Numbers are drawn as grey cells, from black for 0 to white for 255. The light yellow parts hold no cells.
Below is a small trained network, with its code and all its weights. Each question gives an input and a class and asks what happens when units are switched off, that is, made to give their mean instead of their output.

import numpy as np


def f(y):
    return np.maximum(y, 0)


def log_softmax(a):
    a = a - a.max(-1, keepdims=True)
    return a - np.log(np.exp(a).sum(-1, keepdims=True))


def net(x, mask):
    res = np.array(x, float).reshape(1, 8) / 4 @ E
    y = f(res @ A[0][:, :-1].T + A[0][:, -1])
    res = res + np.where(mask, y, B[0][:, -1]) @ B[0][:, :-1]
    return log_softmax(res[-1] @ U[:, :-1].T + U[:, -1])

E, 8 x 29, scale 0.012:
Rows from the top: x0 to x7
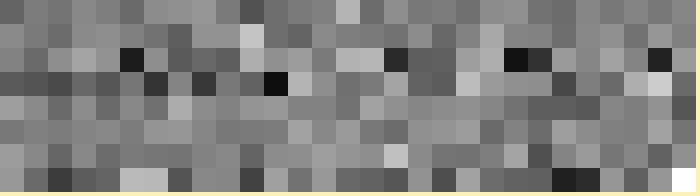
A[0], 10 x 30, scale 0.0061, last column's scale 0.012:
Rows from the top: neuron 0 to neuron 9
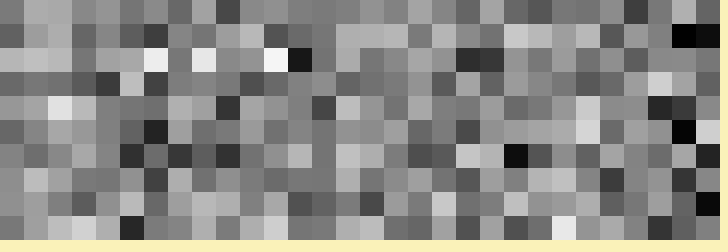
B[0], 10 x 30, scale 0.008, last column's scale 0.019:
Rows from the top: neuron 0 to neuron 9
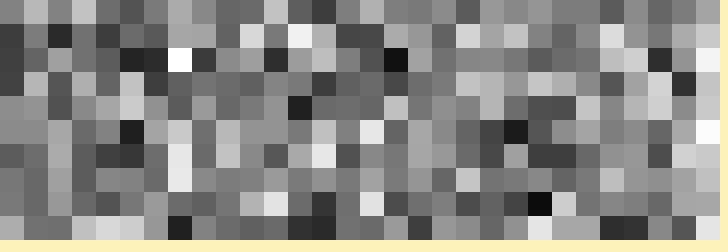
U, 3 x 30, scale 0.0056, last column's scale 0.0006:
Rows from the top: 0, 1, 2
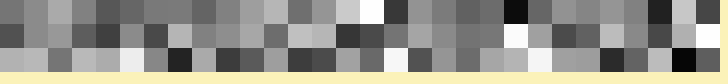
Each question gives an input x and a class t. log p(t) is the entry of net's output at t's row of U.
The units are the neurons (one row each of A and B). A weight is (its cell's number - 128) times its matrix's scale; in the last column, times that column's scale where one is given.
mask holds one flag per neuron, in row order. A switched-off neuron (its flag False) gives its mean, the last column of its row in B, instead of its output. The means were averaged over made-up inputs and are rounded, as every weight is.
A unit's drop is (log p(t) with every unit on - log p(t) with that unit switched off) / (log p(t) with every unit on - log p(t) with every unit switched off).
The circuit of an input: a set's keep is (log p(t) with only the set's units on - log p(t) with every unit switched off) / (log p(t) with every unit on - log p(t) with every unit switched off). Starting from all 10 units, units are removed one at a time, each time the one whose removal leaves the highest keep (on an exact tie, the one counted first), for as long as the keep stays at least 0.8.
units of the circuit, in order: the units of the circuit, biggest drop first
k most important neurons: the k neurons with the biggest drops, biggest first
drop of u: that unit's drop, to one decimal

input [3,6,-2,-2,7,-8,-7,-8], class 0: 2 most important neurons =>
[neuron 5; neuron 8]
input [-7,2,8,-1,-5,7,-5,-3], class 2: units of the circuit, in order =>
[neuron 9]
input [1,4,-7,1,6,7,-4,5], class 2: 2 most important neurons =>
[neuron 3; neuron 6]
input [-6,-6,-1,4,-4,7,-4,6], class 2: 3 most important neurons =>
[neuron 2; neuron 6; neuron 3]
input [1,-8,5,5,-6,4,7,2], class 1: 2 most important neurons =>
[neuron 5; neuron 6]
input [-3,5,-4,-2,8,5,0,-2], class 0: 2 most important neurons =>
[neuron 8; neuron 6]
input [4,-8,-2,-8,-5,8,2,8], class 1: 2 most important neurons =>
[neuron 2; neuron 5]
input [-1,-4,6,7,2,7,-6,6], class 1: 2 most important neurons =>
[neuron 6; neuron 5]
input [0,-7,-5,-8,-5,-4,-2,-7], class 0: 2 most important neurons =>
[neuron 8; neuron 5]
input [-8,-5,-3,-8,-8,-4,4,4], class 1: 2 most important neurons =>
[neuron 2; neuron 5]
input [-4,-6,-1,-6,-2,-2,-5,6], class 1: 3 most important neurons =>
[neuron 5; neuron 2; neuron 8]
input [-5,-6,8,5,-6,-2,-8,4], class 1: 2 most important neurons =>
[neuron 6; neuron 5]
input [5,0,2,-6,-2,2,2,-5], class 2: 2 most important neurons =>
[neuron 9; neuron 4]
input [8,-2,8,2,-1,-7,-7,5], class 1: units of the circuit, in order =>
[neuron 6]
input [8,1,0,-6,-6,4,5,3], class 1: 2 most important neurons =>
[neuron 5; neuron 2]
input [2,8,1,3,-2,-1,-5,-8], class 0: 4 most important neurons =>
[neuron 5; neuron 2; neuron 6; neuron 3]
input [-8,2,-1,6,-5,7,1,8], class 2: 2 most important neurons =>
[neuron 2; neuron 3]
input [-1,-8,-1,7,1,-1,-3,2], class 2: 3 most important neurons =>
[neuron 2; neuron 6; neuron 3]
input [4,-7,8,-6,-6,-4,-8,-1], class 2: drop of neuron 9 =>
1.0
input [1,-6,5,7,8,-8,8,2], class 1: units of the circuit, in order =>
[neuron 5]
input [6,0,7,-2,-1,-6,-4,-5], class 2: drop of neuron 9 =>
0.9
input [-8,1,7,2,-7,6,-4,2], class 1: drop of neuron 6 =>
1.0
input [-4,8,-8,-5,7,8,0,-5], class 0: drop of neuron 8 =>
1.8
